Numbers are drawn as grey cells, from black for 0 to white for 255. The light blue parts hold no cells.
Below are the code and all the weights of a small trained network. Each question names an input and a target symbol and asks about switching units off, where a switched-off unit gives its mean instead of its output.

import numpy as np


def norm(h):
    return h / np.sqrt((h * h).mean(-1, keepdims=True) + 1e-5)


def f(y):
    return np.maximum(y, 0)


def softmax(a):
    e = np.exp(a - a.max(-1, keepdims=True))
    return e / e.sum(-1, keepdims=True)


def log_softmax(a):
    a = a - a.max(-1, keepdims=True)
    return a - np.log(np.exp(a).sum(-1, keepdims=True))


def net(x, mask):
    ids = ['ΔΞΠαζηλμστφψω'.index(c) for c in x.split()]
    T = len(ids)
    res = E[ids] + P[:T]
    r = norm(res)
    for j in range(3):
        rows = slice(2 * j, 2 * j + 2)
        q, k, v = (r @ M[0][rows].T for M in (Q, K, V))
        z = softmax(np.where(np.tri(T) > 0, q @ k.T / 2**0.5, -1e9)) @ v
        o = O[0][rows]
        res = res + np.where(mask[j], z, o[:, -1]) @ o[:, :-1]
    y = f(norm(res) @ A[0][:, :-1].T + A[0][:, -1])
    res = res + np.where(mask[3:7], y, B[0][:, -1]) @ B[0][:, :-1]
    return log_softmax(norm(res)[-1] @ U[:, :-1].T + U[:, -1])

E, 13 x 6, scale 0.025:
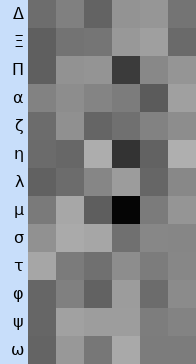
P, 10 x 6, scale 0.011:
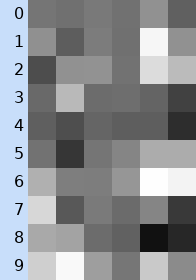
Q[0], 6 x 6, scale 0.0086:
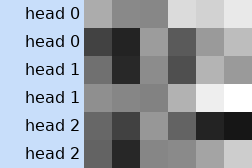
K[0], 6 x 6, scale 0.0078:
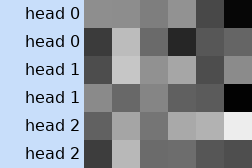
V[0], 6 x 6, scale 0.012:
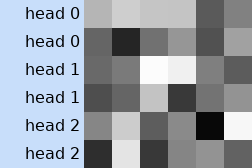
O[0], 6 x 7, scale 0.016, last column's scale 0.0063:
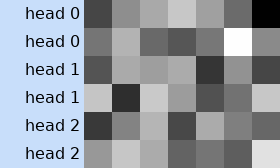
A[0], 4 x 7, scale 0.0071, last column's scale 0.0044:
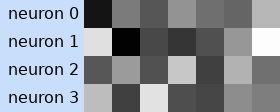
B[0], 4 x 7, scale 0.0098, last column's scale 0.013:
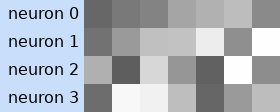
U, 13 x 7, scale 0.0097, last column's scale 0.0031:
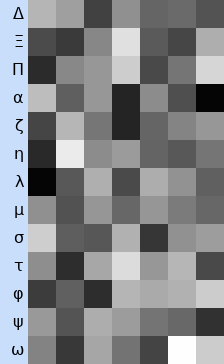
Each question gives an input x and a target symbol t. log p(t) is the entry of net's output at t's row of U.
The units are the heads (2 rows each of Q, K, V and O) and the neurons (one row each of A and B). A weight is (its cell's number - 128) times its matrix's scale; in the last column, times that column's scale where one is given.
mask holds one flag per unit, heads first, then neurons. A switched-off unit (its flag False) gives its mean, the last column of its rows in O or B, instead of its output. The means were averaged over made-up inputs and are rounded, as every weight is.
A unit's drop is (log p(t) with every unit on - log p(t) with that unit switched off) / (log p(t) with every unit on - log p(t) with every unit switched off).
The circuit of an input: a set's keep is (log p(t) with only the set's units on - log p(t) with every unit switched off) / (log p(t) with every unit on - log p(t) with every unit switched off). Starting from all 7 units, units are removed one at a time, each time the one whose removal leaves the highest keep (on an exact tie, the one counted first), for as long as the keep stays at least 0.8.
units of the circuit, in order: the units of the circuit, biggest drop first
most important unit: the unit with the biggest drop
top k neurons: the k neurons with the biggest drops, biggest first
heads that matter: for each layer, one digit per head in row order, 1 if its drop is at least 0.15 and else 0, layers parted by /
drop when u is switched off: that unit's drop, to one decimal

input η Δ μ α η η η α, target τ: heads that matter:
001
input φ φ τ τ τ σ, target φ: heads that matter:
011
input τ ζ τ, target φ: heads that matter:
011
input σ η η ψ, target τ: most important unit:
head 2
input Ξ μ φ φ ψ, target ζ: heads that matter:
001
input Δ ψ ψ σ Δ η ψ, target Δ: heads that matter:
011
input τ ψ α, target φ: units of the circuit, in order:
head 1; head 2
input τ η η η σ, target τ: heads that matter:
001
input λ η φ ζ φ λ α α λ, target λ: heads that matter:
001
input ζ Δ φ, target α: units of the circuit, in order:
head 1; head 0
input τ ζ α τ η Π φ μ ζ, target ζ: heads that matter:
011
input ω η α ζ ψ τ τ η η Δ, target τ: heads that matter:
011
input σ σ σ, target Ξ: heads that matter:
100
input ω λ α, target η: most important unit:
head 2
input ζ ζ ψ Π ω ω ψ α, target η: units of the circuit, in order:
head 1; head 0
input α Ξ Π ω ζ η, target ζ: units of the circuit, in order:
head 2; head 1
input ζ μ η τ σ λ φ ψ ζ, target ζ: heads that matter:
010
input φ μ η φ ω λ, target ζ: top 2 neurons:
neuron 1; neuron 3
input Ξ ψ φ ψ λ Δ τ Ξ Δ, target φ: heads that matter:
011
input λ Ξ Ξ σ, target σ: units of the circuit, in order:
head 2
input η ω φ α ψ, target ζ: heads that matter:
010
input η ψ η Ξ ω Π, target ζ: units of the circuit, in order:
head 1; neuron 1
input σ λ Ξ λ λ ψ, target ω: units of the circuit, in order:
head 0; neuron 1
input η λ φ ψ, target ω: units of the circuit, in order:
head 0; head 2
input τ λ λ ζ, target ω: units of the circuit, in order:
head 2; head 0
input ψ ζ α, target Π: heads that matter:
110
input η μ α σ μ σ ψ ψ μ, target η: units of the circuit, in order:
head 0
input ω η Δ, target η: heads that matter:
011
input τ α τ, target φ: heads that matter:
011
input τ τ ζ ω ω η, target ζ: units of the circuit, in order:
head 1; head 2
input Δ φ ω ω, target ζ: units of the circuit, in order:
head 1; head 0
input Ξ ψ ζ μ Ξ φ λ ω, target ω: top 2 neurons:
neuron 2; neuron 1
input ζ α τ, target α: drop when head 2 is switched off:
0.2
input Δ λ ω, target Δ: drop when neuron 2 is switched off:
0.0
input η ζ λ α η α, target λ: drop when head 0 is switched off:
0.1
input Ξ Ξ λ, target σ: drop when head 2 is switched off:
0.8
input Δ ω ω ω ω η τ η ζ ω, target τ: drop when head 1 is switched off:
0.2
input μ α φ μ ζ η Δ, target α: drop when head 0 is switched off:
0.1
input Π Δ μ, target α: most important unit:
head 0
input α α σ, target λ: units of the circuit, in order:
head 2
